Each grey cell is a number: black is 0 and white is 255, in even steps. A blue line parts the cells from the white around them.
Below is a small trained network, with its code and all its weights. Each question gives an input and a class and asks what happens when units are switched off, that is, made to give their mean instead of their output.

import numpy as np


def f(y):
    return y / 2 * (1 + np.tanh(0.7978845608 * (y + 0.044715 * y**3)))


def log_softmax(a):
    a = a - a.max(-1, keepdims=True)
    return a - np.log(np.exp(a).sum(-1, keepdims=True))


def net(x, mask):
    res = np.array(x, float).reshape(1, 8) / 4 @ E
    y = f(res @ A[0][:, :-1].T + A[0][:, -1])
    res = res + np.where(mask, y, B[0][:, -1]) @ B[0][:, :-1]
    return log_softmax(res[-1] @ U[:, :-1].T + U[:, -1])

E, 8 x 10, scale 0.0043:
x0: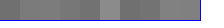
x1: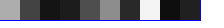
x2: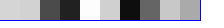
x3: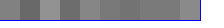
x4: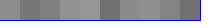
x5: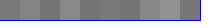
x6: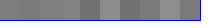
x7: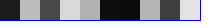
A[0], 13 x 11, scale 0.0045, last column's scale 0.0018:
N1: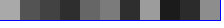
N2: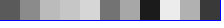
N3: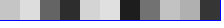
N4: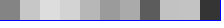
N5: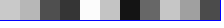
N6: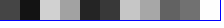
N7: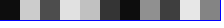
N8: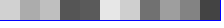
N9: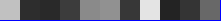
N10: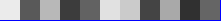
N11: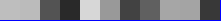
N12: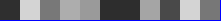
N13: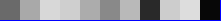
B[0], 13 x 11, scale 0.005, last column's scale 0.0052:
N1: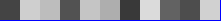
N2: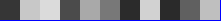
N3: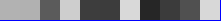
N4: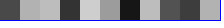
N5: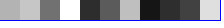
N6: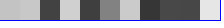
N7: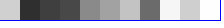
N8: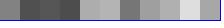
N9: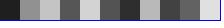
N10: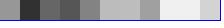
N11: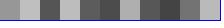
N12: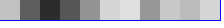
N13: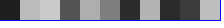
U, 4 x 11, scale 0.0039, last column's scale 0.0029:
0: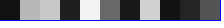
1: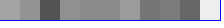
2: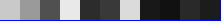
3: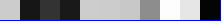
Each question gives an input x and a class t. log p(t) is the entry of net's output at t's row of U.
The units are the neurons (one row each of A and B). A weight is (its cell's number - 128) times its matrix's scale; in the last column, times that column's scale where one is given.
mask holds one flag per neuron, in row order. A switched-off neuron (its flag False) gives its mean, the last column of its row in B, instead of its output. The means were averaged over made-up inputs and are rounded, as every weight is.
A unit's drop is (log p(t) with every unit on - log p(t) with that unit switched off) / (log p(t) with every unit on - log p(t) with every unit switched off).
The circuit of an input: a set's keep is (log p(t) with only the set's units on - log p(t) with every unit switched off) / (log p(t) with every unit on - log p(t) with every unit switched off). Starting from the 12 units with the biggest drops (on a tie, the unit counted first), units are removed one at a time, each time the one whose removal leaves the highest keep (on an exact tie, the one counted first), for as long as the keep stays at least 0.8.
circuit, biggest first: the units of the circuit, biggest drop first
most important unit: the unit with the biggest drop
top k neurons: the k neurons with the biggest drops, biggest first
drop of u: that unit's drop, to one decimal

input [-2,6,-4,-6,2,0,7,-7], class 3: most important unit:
N10
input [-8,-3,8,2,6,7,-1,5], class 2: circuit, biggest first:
N5; N3
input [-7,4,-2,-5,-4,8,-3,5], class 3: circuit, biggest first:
N7; N12; N5
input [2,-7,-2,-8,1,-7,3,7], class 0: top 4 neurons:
N13; N2; N4; N10
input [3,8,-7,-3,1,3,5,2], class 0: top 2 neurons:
N9; N1
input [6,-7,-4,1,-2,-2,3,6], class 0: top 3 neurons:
N13; N2; N4
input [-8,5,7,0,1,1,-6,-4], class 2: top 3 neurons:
N5; N3; N11
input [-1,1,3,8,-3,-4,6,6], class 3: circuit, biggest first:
N7; N12
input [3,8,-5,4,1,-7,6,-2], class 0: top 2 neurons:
N9; N1
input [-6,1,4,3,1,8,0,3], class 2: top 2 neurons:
N5; N10
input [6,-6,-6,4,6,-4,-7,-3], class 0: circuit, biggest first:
N13; N2
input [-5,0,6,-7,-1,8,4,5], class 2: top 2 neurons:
N5; N3
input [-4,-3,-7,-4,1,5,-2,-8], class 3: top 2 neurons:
N10; N8
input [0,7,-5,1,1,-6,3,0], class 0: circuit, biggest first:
N9; N1
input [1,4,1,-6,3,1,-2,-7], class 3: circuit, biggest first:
N10
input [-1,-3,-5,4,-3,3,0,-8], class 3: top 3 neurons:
N10; N8; N5
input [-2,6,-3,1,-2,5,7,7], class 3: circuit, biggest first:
N7; N12
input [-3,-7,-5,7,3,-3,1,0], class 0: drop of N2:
0.1
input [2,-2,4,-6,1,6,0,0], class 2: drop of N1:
0.2
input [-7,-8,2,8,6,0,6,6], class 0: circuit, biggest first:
N2
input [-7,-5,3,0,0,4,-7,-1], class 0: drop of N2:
0.2
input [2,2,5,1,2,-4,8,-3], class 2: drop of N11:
0.1
